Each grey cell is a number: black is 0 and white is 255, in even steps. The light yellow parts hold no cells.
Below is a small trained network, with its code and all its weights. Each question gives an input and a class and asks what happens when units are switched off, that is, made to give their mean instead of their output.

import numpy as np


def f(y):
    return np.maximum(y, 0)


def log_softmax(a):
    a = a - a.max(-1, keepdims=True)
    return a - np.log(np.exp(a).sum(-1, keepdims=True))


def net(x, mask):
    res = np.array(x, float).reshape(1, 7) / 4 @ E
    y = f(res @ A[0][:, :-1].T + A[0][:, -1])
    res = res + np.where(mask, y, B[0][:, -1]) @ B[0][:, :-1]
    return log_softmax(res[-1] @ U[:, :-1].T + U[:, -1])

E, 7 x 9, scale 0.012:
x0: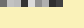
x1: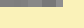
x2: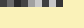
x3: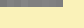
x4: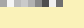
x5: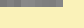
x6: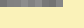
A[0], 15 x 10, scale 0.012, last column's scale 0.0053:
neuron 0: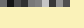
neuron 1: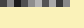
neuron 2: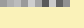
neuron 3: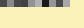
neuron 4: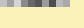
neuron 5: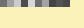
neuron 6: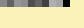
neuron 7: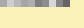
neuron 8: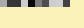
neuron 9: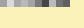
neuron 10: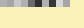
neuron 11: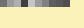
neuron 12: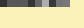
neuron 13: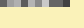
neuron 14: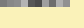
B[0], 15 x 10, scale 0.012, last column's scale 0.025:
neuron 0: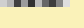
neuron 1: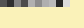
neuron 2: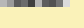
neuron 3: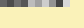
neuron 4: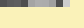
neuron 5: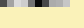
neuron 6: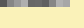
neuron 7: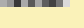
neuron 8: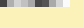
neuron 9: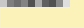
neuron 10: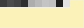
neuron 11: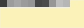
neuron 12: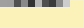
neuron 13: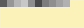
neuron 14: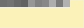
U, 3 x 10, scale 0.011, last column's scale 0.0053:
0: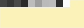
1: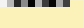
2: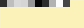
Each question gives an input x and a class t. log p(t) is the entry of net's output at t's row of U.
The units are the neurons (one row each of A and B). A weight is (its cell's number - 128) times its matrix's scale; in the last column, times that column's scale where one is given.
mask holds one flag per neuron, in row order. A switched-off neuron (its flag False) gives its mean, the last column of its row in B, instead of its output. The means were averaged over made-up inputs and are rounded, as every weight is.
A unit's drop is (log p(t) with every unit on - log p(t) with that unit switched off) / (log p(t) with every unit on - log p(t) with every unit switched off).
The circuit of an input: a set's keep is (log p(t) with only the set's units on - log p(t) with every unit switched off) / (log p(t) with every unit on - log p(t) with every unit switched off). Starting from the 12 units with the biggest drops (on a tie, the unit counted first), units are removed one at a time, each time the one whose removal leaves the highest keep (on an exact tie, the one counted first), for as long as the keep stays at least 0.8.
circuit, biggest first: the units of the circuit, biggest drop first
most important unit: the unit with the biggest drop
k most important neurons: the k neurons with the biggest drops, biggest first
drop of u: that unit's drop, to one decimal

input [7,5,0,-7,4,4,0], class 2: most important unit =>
neuron 5
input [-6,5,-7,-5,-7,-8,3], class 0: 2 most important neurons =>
(neuron 10; neuron 4)
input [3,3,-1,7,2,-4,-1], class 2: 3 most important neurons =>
(neuron 0; neuron 12; neuron 5)
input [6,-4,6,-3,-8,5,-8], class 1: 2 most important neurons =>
(neuron 0; neuron 12)
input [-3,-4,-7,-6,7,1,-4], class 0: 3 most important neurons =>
(neuron 10; neuron 4; neuron 0)
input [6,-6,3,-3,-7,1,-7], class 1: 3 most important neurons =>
(neuron 0; neuron 12; neuron 8)
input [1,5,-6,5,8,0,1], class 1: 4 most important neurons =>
(neuron 7; neuron 9; neuron 2; neuron 1)
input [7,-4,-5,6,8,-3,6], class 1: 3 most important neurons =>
(neuron 7; neuron 2; neuron 9)
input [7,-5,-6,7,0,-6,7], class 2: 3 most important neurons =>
(neuron 5; neuron 13; neuron 11)
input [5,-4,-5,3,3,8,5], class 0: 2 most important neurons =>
(neuron 10; neuron 8)
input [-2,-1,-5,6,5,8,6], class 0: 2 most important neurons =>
(neuron 10; neuron 0)
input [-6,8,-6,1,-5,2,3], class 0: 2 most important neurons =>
(neuron 10; neuron 5)
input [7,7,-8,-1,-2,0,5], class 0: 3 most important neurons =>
(neuron 10; neuron 4; neuron 8)
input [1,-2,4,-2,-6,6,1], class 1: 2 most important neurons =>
(neuron 0; neuron 12)
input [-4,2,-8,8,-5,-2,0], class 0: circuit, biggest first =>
(neuron 10)
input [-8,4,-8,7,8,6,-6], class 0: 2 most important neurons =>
(neuron 10; neuron 4)
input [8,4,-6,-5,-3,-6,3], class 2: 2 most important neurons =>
(neuron 5; neuron 13)
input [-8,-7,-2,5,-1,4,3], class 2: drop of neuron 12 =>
0.0
